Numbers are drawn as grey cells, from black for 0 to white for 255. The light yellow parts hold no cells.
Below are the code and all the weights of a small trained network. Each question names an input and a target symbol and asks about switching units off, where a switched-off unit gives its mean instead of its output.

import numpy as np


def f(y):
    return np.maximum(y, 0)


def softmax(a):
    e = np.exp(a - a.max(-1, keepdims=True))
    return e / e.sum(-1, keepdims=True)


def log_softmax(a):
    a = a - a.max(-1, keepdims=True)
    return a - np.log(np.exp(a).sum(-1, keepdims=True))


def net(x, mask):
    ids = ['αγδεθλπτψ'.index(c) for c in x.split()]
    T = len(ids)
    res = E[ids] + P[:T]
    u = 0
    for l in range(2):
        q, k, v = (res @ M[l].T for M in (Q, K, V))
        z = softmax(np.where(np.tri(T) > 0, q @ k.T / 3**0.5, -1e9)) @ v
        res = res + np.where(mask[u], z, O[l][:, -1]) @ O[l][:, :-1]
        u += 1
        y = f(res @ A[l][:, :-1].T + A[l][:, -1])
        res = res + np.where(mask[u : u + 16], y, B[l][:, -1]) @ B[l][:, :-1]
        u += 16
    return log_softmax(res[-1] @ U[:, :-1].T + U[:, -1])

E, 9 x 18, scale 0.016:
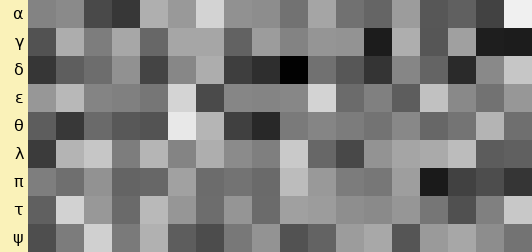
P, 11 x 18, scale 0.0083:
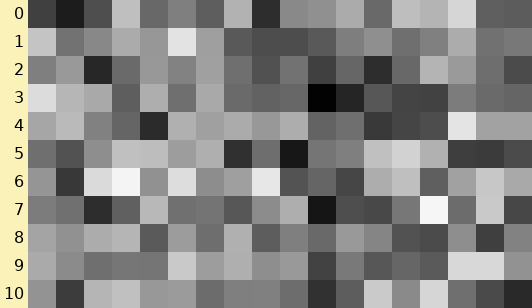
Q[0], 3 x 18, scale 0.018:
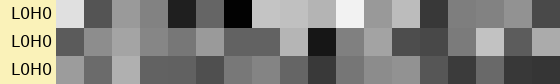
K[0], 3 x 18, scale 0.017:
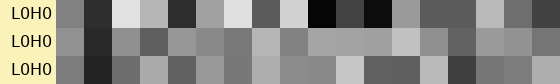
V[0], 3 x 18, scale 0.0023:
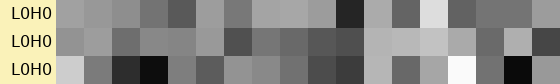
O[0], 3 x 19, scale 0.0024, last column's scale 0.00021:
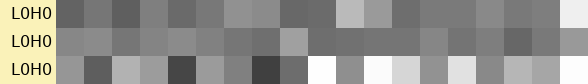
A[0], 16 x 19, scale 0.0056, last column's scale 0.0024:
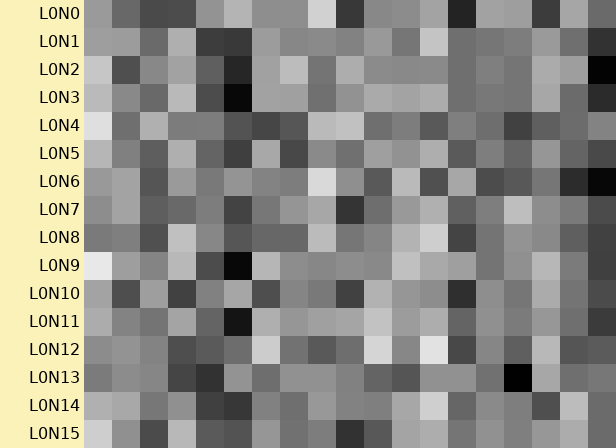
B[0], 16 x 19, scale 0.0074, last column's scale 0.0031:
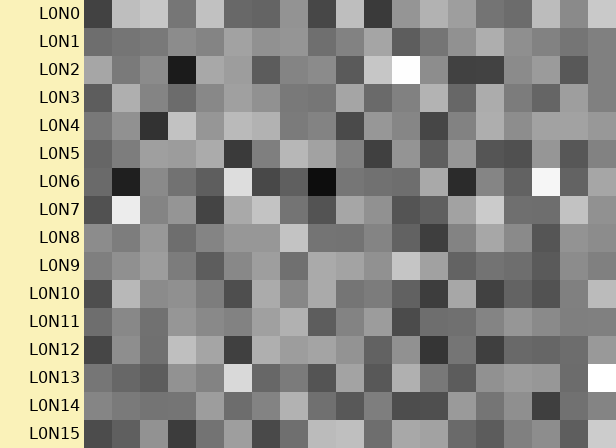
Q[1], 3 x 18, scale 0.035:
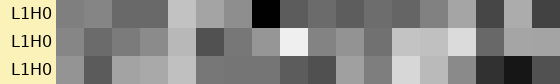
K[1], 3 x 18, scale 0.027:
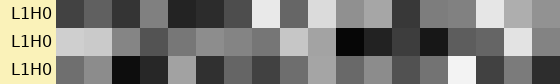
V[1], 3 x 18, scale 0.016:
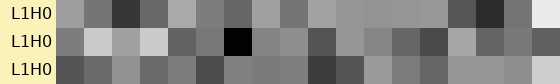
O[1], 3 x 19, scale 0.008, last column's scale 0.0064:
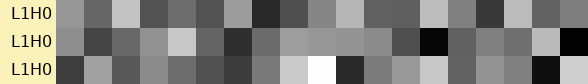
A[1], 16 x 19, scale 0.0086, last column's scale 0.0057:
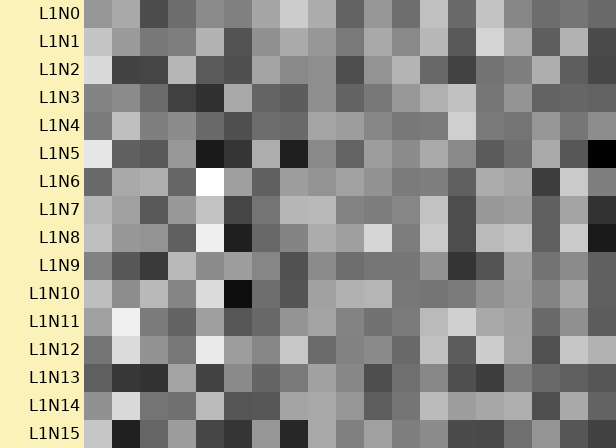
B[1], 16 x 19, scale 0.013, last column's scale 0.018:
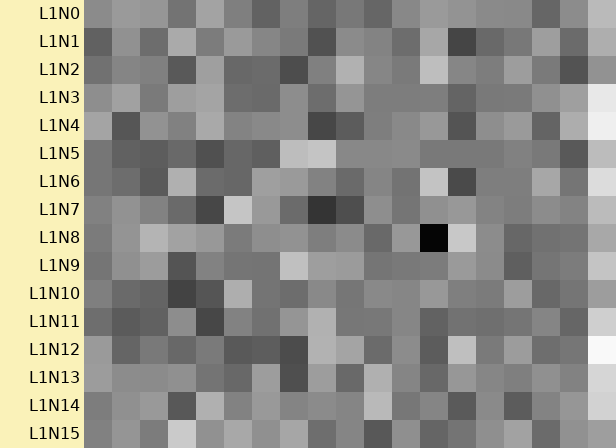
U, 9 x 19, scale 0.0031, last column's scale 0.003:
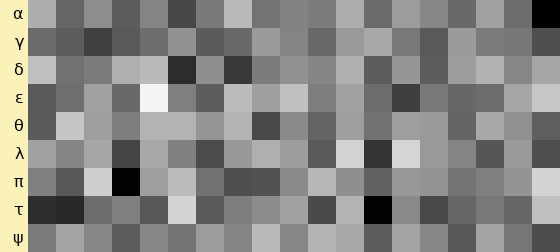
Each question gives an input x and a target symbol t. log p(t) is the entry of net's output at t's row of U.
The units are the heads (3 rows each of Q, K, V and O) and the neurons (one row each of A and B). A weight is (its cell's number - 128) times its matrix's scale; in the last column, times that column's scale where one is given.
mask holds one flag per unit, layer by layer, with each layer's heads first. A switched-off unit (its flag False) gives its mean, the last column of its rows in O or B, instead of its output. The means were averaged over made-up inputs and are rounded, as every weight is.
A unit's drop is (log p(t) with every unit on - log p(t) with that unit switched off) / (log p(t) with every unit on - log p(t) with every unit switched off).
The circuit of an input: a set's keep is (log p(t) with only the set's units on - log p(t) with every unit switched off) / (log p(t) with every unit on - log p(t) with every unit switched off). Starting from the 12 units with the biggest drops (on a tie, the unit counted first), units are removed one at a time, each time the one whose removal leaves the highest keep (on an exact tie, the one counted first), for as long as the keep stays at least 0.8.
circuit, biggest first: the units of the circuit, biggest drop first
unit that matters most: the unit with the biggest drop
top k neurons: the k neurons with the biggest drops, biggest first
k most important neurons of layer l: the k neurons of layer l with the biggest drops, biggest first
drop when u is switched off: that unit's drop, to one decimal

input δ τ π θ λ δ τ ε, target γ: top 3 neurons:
(L1N12, L1N6, L1N1)
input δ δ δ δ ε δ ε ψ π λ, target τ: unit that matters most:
L1N8
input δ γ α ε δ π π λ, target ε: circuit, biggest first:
(L1H0, L1N14, L1N4)
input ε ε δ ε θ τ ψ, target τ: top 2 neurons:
(L1N8, L1N10)
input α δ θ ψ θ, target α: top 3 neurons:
(L1N5, L1N4, L1N3)
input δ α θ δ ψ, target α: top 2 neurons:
(L1N5, L1N4)
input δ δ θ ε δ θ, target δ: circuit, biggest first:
(L1H0, L1N13, L1N9, L1N3)
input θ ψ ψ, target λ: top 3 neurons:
(L1N12, L1N6, L1N0)
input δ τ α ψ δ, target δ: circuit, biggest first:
(L1H0, L1N13, L1N9, L1N4)
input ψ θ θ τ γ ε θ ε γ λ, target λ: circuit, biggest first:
(L1H0, L1N12, L1N6)
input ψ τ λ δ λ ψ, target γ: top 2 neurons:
(L1N12, L1N6)
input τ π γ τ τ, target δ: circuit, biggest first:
(L1H0, L1N12, L1N6, L1N9)
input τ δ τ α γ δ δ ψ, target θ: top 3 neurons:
(L1N7, L1N1, L1N6)
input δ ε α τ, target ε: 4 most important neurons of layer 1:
(L1N14, L1N4, L1N12, L1N7)
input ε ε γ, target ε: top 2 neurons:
(L1N9, L0N6)
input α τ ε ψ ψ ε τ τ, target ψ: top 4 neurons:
(L1N14, L1N13, L1N7, L1N6)
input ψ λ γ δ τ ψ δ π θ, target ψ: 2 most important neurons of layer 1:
(L1N13, L1N9)
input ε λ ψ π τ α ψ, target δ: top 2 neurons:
(L1N12, L1N6)
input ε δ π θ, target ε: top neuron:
(L1N9)
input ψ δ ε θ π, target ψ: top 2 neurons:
(L1N13, L1N9)
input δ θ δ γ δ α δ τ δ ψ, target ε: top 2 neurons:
(L1N14, L1N4)
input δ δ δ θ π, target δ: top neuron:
(L1N13)
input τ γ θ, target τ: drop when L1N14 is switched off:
0.2
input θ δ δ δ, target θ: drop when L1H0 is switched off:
0.9
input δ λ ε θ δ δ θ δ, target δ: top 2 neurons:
(L1N13, L1N9)
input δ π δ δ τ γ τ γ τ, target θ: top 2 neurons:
(L1N7, L1N1)
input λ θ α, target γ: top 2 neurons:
(L1N12, L1N6)
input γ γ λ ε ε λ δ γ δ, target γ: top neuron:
(L1N6)
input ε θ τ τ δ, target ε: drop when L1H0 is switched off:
1.2
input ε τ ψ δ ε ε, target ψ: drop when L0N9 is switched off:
0.0
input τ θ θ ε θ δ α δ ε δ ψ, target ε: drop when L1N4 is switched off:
0.2
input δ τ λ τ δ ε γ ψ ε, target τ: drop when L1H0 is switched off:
0.9
